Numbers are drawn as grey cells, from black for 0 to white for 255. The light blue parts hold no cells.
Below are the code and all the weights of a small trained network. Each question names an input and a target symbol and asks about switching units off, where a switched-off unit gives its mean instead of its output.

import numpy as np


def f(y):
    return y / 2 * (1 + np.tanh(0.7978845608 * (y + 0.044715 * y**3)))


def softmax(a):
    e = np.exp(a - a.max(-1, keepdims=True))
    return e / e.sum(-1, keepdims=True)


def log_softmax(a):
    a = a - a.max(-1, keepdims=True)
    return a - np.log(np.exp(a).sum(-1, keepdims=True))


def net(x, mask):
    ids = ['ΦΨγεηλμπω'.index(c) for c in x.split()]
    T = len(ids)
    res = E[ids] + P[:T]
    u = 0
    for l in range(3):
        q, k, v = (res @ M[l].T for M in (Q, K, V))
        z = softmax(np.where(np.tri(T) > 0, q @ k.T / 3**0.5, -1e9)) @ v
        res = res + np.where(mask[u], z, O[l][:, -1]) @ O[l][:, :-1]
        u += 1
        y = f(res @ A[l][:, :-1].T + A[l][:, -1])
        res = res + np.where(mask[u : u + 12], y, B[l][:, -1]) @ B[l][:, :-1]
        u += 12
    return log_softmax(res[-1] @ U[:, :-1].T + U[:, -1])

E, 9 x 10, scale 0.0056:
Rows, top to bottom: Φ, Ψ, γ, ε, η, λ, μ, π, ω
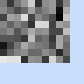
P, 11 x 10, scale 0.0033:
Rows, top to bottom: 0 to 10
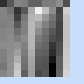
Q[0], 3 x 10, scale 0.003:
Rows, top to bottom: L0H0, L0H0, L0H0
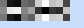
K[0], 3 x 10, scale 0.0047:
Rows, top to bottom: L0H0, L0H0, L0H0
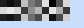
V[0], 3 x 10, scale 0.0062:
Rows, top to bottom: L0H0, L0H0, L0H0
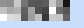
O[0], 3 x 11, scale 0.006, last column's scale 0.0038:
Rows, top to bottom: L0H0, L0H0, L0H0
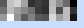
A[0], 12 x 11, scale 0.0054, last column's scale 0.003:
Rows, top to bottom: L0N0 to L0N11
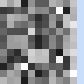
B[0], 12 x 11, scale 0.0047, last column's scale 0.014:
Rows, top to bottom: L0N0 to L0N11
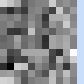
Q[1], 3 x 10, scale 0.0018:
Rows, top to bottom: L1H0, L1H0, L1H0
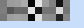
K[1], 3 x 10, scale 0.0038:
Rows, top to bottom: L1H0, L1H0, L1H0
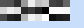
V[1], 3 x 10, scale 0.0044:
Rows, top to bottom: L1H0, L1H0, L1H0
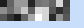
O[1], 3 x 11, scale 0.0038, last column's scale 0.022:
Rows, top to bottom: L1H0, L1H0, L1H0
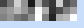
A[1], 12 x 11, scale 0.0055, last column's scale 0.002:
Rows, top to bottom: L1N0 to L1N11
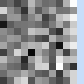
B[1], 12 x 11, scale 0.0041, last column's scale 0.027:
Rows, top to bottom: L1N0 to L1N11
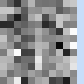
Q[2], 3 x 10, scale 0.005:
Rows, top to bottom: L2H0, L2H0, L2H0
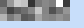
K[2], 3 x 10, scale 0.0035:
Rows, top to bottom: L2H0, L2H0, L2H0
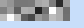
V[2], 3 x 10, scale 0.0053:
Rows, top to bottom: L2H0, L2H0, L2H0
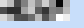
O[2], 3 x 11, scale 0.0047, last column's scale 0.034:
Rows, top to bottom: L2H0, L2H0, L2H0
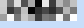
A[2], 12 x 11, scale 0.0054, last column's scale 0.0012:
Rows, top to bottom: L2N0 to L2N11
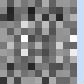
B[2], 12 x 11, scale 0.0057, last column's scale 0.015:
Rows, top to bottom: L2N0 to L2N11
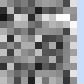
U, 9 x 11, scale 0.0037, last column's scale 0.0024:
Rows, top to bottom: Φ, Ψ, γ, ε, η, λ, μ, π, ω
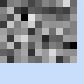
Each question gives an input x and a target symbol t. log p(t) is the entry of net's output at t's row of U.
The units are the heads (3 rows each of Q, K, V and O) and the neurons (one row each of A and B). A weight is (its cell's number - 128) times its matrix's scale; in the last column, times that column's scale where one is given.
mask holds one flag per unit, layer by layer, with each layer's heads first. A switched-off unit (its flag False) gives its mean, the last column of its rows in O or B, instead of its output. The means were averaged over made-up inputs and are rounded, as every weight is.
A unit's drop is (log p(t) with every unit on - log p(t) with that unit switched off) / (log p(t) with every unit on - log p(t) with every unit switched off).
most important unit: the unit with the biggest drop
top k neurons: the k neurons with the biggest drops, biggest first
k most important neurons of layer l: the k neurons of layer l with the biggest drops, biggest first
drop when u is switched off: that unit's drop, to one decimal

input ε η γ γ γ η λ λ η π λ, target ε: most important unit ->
L0H0
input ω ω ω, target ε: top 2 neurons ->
(L1N1; L0N0)
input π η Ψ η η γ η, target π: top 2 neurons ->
(L0N9; L2N2)
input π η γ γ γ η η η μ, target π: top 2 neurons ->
(L0N9; L2N2)
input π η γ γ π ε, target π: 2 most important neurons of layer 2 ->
(L2N2; L2N11)
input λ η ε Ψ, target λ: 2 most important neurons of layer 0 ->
(L0N1; L0N8)
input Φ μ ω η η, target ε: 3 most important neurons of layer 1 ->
(L1N6; L1N4; L1N0)
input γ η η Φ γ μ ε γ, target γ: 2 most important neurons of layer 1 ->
(L1N11; L1N7)
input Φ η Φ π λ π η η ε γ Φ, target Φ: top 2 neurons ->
(L2N2; L1N8)
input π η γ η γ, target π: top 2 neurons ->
(L0N9; L2N2)
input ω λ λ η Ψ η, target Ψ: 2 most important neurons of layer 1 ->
(L1N9; L1N8)
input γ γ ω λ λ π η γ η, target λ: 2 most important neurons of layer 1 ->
(L1N6; L1N4)
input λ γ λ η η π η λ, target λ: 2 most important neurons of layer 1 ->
(L1N3; L1N6)
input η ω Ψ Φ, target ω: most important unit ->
L1H0
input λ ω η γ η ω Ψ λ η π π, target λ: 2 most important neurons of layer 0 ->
(L0N7; L0N1)
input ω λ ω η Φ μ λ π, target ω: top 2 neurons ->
(L1N1; L0N10)
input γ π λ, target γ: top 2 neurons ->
(L0N9; L1N7)
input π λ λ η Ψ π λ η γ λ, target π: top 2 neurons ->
(L0N9; L2N2)
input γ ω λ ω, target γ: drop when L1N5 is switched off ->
0.2
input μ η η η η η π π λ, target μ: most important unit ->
L2H0
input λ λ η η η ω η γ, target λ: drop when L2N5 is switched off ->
0.2
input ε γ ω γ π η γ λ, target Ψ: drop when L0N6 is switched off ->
-0.1
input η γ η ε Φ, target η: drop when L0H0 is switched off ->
0.1
